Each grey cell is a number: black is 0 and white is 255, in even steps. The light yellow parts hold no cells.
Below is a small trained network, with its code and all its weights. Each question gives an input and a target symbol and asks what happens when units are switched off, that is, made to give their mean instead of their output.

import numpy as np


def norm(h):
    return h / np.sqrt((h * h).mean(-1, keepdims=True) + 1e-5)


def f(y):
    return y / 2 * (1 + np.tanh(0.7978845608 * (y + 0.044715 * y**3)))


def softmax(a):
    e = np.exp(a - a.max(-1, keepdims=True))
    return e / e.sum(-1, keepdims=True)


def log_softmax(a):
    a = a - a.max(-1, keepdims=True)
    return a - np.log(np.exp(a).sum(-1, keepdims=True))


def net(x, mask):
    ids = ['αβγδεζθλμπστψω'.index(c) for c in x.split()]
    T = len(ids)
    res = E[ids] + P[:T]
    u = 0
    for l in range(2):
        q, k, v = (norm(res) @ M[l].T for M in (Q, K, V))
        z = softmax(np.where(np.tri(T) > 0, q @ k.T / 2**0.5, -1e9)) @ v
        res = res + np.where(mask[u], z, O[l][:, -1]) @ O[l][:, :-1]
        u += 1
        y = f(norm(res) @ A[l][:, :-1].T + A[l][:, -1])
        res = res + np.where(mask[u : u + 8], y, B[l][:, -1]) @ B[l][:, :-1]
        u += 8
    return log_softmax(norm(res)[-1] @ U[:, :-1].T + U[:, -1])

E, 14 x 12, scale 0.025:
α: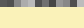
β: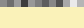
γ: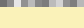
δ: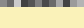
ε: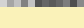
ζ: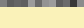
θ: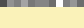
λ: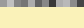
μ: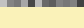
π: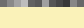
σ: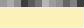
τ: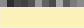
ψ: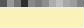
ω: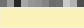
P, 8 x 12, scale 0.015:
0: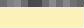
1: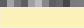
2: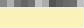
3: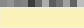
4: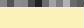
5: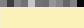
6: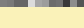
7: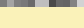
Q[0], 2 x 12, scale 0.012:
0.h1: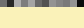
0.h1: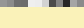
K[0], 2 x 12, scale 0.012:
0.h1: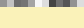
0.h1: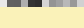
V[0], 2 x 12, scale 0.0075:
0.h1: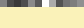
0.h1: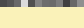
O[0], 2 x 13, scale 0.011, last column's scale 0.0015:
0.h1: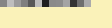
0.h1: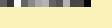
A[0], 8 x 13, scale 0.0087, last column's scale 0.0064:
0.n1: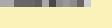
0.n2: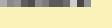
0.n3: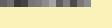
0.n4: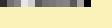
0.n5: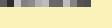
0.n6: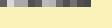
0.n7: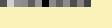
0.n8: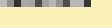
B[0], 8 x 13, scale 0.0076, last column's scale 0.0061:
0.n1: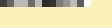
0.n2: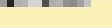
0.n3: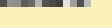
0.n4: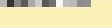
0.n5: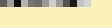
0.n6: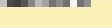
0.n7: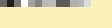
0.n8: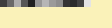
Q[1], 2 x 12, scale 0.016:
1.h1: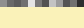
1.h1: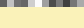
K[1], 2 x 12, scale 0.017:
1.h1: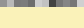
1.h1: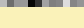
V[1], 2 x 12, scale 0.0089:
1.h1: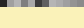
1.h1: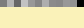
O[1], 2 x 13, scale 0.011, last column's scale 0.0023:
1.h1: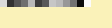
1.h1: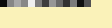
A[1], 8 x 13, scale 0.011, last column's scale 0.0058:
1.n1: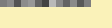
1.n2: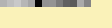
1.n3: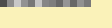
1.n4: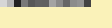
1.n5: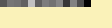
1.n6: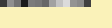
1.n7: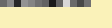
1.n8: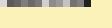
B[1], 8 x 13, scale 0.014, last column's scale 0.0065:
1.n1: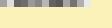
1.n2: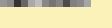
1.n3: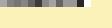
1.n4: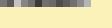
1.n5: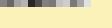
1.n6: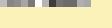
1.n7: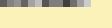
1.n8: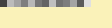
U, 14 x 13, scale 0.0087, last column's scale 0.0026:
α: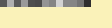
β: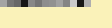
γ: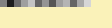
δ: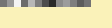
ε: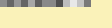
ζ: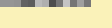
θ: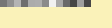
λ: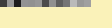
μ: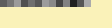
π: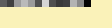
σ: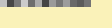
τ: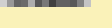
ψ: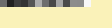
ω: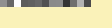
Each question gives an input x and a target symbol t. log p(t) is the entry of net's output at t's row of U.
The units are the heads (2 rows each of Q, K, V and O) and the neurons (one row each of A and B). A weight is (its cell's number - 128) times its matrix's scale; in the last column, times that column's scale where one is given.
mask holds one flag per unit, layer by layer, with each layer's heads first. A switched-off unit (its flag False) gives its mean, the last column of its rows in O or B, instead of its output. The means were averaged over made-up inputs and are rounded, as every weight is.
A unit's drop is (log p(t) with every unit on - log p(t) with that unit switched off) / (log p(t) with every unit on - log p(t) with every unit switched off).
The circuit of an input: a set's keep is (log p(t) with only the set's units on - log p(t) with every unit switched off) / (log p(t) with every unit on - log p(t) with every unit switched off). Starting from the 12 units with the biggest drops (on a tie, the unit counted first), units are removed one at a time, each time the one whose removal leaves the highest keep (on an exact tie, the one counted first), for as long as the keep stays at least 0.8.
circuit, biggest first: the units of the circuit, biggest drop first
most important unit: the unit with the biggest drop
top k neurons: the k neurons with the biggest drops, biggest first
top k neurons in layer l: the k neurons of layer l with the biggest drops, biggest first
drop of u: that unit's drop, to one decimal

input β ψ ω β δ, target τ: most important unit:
1.n1
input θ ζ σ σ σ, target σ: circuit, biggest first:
[0.h1; 0.n7]
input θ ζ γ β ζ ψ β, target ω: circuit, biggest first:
[0.h1; 1.n4; 1.h1; 0.n8]
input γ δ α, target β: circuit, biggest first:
[1.h1; 1.n8]
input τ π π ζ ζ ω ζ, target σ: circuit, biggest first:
[0.h1; 0.n7]
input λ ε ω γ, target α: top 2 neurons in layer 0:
[0.n8; 0.n2]
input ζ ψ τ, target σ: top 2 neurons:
[0.n7; 1.n3]
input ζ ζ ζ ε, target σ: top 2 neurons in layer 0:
[0.n7; 0.n5]
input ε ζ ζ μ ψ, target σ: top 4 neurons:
[0.n7; 1.n3; 1.n1; 1.n6]
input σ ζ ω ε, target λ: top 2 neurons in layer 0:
[0.n6; 0.n7]
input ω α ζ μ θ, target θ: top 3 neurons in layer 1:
[1.n8; 1.n3; 1.n5]
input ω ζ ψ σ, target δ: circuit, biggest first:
[1.h1; 0.n1]
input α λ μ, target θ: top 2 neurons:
[1.n8; 0.n5]
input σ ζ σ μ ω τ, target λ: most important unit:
0.h1
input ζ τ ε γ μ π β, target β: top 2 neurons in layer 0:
[0.n2; 0.n8]
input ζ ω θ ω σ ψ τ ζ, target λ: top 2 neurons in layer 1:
[1.n4; 1.n5]
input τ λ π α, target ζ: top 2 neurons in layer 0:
[0.n7; 0.n2]
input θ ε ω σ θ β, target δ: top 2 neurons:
[0.n7; 0.n5]
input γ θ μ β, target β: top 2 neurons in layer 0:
[0.n8; 0.n5]
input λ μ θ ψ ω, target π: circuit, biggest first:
[0.h1]
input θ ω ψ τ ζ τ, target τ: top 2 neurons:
[1.n1; 1.n4]
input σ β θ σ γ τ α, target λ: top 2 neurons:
[0.n6; 1.n5]
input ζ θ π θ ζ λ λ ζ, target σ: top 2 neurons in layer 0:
[0.n7; 0.n8]
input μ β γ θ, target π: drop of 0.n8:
0.0
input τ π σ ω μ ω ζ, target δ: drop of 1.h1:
0.3
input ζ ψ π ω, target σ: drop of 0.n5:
0.1
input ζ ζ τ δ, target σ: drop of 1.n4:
0.1
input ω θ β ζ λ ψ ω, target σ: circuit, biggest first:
[0.h1]
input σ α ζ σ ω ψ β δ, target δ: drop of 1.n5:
-0.1
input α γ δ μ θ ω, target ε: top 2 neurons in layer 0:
[0.n8; 0.n5]
